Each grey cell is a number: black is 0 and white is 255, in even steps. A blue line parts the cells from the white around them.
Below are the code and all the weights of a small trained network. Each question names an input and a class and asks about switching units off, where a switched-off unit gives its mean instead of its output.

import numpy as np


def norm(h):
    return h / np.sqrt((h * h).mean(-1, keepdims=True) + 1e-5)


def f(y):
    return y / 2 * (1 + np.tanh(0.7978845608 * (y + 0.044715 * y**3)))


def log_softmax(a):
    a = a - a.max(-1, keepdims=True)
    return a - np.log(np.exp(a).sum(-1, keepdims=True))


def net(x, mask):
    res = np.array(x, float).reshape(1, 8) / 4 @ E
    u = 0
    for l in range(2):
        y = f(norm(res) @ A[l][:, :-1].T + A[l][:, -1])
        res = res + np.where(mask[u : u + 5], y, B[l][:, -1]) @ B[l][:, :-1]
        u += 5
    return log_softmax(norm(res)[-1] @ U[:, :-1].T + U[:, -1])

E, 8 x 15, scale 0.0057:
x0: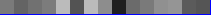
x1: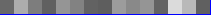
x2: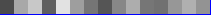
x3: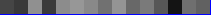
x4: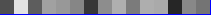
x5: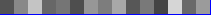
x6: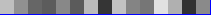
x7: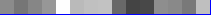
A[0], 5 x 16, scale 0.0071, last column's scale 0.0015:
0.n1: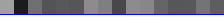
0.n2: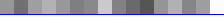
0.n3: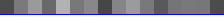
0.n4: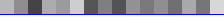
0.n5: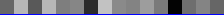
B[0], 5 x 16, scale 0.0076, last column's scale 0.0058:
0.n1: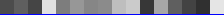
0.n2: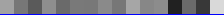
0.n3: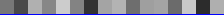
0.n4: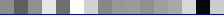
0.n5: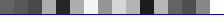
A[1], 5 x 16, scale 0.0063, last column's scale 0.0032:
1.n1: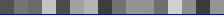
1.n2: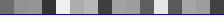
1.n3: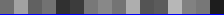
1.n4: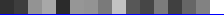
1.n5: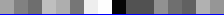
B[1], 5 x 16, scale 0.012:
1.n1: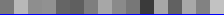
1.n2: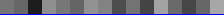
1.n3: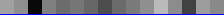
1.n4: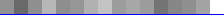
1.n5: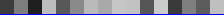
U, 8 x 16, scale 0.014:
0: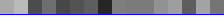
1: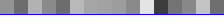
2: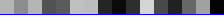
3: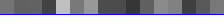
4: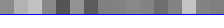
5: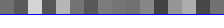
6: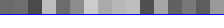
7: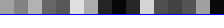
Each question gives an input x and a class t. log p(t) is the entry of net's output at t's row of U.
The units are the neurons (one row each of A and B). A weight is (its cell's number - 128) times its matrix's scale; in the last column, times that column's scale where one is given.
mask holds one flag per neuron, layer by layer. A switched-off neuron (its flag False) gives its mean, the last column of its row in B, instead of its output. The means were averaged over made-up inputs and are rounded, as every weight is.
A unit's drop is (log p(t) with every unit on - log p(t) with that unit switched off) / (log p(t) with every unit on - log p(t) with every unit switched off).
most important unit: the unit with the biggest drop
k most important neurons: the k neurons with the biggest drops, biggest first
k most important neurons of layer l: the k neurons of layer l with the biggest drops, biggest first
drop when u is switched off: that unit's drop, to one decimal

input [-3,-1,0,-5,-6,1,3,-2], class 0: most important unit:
0.n5
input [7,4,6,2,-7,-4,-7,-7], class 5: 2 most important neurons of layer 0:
(0.n5; 0.n3)
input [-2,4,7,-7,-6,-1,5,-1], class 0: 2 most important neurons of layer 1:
(1.n4; 1.n5)
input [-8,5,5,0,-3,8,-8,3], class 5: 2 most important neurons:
(0.n5; 1.n4)
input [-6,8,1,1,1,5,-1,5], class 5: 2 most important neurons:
(0.n5; 1.n5)
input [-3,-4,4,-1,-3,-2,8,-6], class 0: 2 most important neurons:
(0.n5; 0.n4)
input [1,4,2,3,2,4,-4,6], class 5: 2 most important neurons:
(0.n5; 0.n3)
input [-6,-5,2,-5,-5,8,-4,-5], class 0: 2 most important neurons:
(1.n3; 0.n5)
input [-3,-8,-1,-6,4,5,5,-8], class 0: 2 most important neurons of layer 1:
(1.n5; 1.n3)
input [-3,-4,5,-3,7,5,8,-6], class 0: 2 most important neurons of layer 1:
(1.n5; 1.n4)
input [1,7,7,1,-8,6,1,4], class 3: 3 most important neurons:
(1.n2; 1.n4; 0.n4)
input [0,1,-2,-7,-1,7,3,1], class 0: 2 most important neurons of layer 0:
(0.n5; 0.n4)
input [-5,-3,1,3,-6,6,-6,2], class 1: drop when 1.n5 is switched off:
0.2
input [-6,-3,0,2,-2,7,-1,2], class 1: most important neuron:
(1.n5)
